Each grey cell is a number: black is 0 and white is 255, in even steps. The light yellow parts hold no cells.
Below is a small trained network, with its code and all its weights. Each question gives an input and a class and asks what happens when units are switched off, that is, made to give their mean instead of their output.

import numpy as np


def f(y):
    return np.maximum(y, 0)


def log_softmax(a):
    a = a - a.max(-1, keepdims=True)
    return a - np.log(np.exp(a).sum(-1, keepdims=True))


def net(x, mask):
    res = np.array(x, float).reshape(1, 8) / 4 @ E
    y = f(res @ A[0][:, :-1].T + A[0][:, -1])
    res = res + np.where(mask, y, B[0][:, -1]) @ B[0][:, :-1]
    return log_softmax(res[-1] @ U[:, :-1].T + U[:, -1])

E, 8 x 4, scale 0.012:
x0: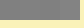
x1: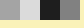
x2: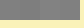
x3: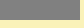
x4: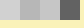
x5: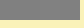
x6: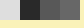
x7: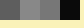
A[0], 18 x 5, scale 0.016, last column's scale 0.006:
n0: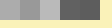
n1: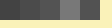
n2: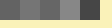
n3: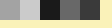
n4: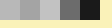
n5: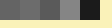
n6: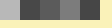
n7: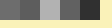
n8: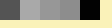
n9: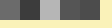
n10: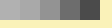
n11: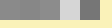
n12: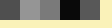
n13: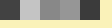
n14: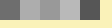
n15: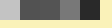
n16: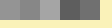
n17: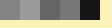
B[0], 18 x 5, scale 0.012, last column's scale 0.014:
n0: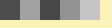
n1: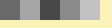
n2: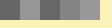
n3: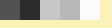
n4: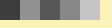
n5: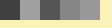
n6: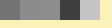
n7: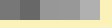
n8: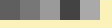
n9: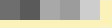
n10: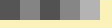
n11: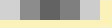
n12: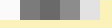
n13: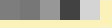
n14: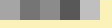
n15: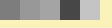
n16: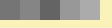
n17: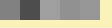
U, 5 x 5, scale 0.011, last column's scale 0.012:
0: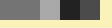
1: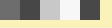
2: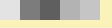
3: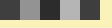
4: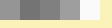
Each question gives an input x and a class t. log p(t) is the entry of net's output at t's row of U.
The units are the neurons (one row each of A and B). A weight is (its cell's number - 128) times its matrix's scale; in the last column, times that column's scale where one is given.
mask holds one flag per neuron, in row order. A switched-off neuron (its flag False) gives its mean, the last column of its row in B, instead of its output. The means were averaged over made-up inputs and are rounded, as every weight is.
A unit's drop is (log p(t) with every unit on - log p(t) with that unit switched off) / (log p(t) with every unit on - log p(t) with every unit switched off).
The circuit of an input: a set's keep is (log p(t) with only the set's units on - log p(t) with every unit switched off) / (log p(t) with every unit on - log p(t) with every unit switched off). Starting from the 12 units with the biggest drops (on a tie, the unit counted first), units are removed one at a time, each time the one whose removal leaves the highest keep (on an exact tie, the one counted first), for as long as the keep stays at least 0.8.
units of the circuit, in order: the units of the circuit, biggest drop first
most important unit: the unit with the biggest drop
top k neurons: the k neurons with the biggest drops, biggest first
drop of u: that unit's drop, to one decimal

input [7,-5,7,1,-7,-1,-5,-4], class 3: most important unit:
n1
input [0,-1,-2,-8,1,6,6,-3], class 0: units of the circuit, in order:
(n6; n15)
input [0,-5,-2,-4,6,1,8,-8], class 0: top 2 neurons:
(n6; n15)
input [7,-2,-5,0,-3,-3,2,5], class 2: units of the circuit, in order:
(n12; n3)
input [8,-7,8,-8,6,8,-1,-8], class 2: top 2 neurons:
(n11; n3)
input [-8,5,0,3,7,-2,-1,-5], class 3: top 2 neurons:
(n4; n10)
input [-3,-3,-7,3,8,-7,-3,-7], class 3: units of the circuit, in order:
(n4; n0)
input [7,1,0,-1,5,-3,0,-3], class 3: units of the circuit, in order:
(n12; n4; n0)
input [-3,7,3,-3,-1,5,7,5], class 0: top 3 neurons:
(n15; n6; n9)
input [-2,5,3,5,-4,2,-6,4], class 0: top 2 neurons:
(n13; n8)
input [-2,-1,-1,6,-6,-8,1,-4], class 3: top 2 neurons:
(n12; n1)
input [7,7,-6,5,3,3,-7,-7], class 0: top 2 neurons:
(n13; n14)
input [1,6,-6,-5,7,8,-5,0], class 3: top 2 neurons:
(n10; n4)
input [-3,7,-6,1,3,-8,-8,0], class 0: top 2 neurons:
(n13; n8)
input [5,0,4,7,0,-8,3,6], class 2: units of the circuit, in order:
(n12)
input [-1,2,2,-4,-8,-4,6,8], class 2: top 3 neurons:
(n12; n4; n0)
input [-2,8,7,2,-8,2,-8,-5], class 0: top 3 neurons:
(n13; n14; n8)
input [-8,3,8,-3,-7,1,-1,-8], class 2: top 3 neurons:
(n11; n4; n0)
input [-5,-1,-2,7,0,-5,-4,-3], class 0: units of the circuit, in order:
(n12; n3; n14)
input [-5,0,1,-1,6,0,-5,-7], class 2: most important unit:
n11
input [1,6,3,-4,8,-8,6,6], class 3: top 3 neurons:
(n0; n10; n4)
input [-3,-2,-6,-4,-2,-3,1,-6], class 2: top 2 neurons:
(n3; n11)
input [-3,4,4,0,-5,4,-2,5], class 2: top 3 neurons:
(n12; n4; n0)
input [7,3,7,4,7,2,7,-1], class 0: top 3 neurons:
(n15; n6; n1)
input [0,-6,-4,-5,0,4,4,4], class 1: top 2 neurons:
(n9; n7)
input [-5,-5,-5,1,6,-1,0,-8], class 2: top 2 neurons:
(n11; n3)
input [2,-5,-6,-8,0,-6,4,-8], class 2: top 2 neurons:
(n11; n3)
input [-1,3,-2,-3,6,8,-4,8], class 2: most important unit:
n12
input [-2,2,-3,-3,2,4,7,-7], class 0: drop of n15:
0.6
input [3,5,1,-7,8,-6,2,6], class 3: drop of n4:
0.3
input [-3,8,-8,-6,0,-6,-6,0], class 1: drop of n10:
0.0
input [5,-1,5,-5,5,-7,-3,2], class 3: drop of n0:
0.2
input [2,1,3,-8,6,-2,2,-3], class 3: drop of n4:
0.1
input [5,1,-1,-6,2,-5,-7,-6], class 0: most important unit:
n13
